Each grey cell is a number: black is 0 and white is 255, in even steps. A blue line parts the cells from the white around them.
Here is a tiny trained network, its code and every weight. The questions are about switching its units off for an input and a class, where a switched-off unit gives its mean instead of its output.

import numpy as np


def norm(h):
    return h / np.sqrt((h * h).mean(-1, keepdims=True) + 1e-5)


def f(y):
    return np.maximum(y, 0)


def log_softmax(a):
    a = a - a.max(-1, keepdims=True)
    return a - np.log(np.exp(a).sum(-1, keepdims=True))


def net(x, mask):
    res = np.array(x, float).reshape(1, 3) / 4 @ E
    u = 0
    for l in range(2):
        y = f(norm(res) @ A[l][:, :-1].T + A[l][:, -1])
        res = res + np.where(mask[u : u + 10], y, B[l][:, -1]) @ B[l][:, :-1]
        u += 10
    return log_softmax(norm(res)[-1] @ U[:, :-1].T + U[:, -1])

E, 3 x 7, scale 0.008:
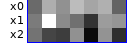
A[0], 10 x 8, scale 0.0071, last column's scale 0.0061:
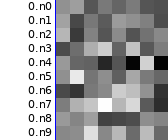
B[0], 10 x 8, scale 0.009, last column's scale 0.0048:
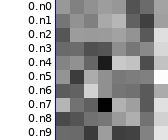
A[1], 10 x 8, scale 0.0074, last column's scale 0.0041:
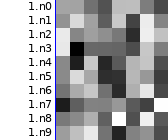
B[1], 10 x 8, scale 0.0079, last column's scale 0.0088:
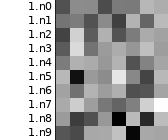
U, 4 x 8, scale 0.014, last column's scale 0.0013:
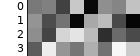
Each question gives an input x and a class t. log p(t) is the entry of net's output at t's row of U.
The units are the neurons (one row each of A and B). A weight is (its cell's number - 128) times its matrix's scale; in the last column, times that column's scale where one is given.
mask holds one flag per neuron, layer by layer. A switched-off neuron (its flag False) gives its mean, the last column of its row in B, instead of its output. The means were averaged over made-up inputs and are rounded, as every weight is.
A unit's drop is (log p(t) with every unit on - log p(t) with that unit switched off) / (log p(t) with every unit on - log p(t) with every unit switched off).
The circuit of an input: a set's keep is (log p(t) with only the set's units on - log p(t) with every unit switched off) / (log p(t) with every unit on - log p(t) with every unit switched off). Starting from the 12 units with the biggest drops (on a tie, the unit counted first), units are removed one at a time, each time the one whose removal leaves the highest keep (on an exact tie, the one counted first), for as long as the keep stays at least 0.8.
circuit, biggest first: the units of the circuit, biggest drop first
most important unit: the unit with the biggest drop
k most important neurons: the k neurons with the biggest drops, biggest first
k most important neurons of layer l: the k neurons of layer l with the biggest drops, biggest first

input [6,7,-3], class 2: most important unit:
0.n5
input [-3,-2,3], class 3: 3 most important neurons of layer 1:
[1.n7 1.n8 1.n5]
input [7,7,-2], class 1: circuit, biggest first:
[0.n7 1.n5]
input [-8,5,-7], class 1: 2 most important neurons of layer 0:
[0.n4 0.n8]
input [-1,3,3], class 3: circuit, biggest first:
[1.n8 1.n1]
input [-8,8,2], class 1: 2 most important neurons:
[0.n4 0.n8]
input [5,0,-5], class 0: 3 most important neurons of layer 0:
[0.n9 0.n4 0.n8]
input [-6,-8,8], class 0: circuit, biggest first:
[1.n5 1.n3]
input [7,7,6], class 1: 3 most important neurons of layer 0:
[0.n3 0.n9 0.n7]
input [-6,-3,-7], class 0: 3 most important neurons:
[1.n8 0.n9 0.n7]
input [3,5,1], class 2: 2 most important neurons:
[0.n5 0.n4]
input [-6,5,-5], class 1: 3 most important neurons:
[0.n4 0.n8 1.n5]
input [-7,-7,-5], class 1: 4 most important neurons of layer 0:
[0.n4 0.n5 0.n2 0.n0]
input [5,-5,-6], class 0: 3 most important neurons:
[1.n8 0.n9 0.n4]
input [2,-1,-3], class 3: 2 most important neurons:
[0.n9 1.n3]
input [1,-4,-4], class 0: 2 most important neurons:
[1.n8 1.n5]
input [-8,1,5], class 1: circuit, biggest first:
[0.n4]
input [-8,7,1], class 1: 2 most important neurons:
[0.n4 0.n8]
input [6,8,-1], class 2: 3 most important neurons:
[0.n5 1.n9 0.n4]
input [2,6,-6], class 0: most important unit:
1.n1
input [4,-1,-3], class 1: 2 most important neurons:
[0.n7 0.n5]
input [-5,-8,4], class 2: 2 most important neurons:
[0.n7 0.n2]
